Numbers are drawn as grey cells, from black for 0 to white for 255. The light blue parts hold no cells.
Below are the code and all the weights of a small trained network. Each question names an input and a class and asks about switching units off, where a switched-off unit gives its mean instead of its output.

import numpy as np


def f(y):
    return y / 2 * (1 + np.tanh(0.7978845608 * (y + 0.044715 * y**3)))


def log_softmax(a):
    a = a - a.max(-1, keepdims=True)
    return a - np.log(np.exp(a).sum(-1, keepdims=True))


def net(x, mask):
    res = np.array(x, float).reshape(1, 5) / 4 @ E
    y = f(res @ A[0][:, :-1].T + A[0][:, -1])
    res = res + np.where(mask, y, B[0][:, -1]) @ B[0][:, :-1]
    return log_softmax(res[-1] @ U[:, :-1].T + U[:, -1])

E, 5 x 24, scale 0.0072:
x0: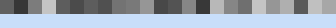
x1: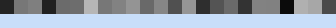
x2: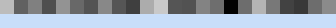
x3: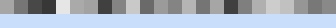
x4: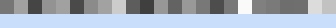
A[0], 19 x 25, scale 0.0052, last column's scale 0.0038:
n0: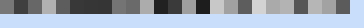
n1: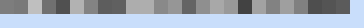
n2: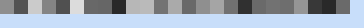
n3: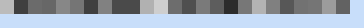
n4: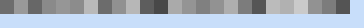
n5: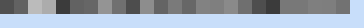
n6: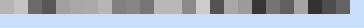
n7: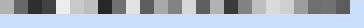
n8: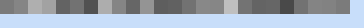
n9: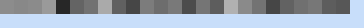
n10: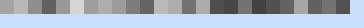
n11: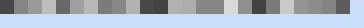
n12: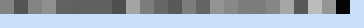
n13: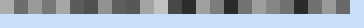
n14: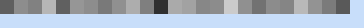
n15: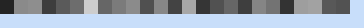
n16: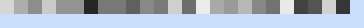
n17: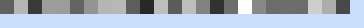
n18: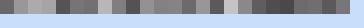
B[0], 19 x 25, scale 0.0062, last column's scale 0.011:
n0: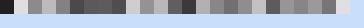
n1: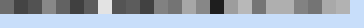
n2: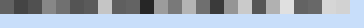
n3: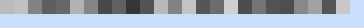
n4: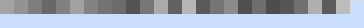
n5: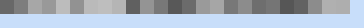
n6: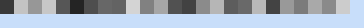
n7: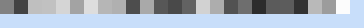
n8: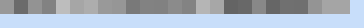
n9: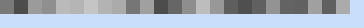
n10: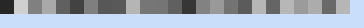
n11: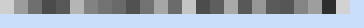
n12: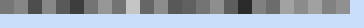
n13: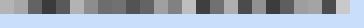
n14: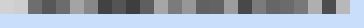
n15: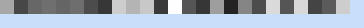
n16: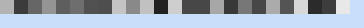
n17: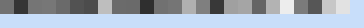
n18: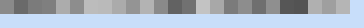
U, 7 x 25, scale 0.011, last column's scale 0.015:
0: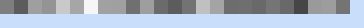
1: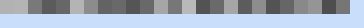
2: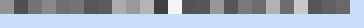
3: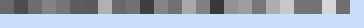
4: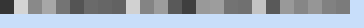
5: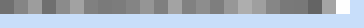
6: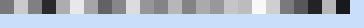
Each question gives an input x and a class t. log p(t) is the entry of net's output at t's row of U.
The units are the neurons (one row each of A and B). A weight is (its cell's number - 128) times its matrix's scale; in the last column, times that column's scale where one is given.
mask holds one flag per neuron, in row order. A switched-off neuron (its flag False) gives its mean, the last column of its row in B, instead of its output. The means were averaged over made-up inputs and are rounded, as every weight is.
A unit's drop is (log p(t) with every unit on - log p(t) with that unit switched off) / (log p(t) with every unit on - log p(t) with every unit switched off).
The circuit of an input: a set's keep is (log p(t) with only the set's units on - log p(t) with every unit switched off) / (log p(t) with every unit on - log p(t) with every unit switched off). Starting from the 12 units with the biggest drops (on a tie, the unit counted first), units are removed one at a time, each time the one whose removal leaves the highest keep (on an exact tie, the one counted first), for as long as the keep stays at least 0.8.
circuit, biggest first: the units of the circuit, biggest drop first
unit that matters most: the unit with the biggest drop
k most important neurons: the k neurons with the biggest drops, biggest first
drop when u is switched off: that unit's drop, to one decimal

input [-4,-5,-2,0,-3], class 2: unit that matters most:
n16
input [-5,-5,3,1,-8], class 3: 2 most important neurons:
(n2; n1)
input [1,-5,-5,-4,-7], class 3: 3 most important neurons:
(n2; n1; n15)
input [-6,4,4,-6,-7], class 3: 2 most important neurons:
(n2; n7)
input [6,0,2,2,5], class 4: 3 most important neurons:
(n0; n2; n1)
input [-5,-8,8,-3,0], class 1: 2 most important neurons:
(n13; n3)
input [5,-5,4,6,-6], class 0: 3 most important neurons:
(n7; n17; n15)
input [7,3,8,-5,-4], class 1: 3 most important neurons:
(n3; n13; n6)
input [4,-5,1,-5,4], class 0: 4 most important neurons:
(n15; n5; n9; n8)
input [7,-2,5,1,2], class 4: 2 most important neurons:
(n0; n11)
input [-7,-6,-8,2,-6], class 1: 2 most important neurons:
(n11; n4)
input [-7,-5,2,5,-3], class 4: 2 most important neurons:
(n6; n10)
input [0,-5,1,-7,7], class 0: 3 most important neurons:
(n9; n18; n2)
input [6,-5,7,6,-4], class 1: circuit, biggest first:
(n3)
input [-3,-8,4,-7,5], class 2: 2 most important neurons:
(n16; n7)
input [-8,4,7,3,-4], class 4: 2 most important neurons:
(n10; n6)
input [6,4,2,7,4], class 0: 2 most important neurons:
(n7; n6)
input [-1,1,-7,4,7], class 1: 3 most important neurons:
(n11; n4; n2)
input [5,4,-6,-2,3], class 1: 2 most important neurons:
(n11; n14)
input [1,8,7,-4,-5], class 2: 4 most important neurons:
(n15; n11; n14; n4)
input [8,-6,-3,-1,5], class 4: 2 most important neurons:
(n0; n15)
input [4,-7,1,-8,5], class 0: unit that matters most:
n5
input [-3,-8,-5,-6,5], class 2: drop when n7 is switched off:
0.3
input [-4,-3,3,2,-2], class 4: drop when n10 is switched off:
0.3
